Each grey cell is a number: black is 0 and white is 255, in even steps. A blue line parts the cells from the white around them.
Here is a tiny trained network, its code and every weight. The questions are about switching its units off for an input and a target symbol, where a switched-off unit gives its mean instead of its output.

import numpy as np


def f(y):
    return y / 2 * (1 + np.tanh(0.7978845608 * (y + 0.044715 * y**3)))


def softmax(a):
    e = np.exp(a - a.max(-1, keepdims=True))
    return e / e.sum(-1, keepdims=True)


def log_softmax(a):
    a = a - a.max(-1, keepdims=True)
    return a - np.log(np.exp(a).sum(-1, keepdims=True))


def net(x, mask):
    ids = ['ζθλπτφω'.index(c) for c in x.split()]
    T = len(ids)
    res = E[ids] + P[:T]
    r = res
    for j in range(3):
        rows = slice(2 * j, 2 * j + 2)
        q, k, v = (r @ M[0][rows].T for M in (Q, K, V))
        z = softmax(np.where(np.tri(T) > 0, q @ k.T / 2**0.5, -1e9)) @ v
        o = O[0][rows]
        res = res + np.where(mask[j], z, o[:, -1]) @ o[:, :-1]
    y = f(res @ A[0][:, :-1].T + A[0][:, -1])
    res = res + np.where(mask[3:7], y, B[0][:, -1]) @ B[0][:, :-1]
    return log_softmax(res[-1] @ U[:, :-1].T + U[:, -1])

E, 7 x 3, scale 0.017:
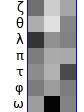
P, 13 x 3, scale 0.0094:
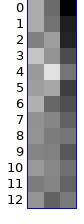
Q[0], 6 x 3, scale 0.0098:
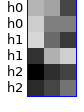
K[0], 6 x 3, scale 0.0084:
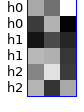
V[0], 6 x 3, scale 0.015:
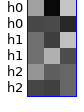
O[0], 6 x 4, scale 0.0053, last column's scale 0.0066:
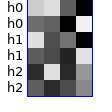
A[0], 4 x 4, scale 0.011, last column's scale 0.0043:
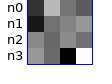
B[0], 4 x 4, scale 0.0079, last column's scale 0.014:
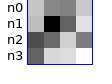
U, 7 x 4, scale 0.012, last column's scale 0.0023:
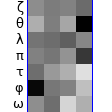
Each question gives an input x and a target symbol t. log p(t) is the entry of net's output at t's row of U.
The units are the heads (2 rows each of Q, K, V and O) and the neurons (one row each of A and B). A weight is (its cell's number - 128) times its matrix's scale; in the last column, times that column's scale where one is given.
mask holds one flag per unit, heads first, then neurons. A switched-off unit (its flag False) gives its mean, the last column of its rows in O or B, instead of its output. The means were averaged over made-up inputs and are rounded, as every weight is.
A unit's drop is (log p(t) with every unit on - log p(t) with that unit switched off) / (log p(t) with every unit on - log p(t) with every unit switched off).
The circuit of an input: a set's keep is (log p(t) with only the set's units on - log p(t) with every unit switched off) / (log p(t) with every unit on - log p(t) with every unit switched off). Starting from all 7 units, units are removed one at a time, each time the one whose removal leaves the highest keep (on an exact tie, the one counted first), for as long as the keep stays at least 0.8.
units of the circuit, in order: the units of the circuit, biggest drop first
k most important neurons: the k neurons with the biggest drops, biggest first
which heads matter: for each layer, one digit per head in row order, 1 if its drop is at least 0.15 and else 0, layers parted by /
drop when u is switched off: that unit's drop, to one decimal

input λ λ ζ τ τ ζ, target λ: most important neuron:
n3
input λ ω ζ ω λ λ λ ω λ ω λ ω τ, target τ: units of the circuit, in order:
n3, n1, h0
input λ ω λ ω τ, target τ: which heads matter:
100
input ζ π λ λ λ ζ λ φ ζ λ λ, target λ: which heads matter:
000
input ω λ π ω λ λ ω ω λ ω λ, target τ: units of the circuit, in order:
h0, n1, h1
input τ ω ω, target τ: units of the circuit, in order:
n3, n1, h0
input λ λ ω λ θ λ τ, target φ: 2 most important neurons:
n0, n1
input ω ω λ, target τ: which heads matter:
100
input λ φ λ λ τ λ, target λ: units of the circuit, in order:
n1, n0, h1
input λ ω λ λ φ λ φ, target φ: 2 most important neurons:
n0, n1
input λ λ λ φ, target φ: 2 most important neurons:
n0, n3
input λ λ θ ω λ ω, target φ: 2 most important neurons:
n0, n1
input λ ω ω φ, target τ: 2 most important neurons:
n3, n1
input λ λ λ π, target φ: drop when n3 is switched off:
0.0
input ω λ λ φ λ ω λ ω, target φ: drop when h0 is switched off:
0.1
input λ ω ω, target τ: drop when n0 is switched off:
-0.1
